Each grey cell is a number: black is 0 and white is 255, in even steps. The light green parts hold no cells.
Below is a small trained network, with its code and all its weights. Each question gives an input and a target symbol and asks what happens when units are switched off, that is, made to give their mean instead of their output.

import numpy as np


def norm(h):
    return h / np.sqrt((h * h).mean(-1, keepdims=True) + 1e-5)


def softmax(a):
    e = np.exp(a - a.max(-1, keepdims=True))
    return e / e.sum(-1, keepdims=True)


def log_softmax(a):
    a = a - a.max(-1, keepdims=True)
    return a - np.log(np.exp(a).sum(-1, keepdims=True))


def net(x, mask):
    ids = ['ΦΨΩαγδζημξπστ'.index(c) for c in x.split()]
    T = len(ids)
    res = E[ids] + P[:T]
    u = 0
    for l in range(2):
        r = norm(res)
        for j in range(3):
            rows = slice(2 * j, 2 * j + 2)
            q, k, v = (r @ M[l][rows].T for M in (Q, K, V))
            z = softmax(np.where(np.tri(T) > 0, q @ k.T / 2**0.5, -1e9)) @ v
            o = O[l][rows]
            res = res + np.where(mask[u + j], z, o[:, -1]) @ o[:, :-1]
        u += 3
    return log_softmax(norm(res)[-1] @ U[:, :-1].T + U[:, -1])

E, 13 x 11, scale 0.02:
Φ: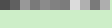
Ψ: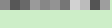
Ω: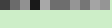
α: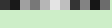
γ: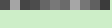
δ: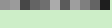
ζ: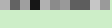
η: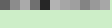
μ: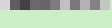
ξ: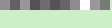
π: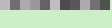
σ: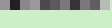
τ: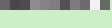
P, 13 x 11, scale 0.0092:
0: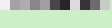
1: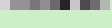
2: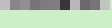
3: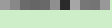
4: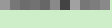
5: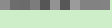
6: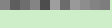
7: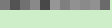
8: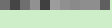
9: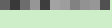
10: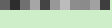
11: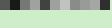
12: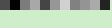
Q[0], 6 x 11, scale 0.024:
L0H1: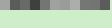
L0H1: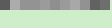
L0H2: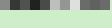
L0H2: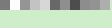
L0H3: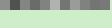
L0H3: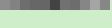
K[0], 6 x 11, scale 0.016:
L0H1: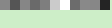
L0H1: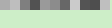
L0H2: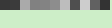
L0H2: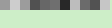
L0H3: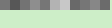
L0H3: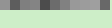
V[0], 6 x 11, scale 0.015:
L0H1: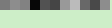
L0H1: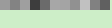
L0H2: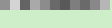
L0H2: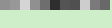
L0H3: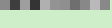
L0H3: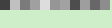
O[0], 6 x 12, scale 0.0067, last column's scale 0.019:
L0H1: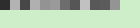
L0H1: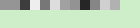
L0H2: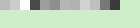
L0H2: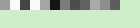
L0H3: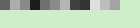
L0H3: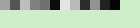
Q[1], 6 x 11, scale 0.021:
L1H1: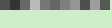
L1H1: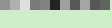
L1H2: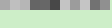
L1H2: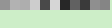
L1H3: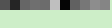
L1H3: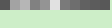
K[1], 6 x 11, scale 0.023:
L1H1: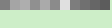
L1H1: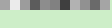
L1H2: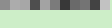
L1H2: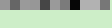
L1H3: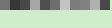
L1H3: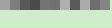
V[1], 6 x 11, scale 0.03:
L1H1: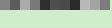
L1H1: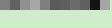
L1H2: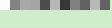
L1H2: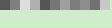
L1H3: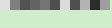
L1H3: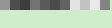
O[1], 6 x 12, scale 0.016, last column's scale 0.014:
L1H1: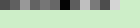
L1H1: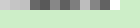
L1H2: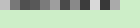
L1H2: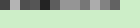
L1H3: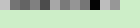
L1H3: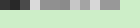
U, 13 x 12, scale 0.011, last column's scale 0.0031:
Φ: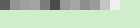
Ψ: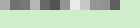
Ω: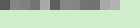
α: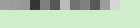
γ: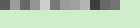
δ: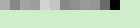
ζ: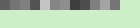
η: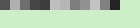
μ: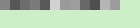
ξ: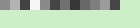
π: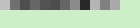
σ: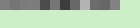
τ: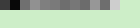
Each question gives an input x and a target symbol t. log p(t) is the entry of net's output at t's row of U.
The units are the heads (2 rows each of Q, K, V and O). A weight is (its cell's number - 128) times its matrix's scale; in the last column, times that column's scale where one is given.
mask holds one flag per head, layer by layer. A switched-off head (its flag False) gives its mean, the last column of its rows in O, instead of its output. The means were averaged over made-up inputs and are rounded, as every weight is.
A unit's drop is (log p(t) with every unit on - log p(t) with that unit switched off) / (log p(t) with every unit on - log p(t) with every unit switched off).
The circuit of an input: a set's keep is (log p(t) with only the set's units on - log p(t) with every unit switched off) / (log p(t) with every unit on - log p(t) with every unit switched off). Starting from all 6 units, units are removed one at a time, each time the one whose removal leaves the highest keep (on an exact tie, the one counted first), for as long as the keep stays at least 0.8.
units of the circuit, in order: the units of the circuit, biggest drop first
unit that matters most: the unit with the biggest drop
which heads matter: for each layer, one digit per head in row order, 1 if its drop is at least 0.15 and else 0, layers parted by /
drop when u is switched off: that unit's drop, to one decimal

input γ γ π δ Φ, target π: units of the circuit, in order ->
(L1H2)
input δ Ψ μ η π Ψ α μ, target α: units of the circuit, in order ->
(L0H3, L1H3)
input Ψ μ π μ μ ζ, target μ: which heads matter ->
000 / 001
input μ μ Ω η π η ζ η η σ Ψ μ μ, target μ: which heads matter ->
010 / 000
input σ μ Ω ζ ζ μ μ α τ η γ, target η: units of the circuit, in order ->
(L0H3, L1H2)
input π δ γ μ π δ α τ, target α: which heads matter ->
001 / 001
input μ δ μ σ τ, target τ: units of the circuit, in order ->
(L1H1, L0H2)
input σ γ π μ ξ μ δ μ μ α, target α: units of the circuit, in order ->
(L0H3, L1H3)
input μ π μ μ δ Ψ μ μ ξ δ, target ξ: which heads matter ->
010 / 000
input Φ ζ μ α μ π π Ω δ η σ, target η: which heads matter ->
101 / 111
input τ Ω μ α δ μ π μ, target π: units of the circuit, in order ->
(L0H3, L1H2)
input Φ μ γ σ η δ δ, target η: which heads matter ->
110 / 111
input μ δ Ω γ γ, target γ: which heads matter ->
100 / 010
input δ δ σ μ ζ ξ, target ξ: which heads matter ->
110 / 000
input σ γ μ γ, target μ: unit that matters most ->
L0H2
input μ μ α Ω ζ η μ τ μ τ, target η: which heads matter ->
001 / 110
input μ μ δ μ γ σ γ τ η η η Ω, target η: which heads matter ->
111 / 111
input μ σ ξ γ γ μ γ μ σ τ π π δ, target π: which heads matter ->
111 / 010
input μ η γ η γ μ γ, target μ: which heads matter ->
000 / 100
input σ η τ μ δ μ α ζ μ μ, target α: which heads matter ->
001 / 001
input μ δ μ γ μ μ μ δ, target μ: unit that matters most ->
L1H1
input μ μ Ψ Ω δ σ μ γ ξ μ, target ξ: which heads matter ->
010 / 000
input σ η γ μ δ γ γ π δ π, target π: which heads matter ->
100 / 010
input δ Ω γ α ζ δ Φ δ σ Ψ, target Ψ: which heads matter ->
011 / 101
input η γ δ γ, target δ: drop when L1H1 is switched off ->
0.3
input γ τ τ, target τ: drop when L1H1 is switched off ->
0.2
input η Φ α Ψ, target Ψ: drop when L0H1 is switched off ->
0.1
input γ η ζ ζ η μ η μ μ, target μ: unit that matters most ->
L1H1
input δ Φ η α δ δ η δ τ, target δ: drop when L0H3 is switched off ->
0.5
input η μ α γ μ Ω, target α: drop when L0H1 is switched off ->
0.0
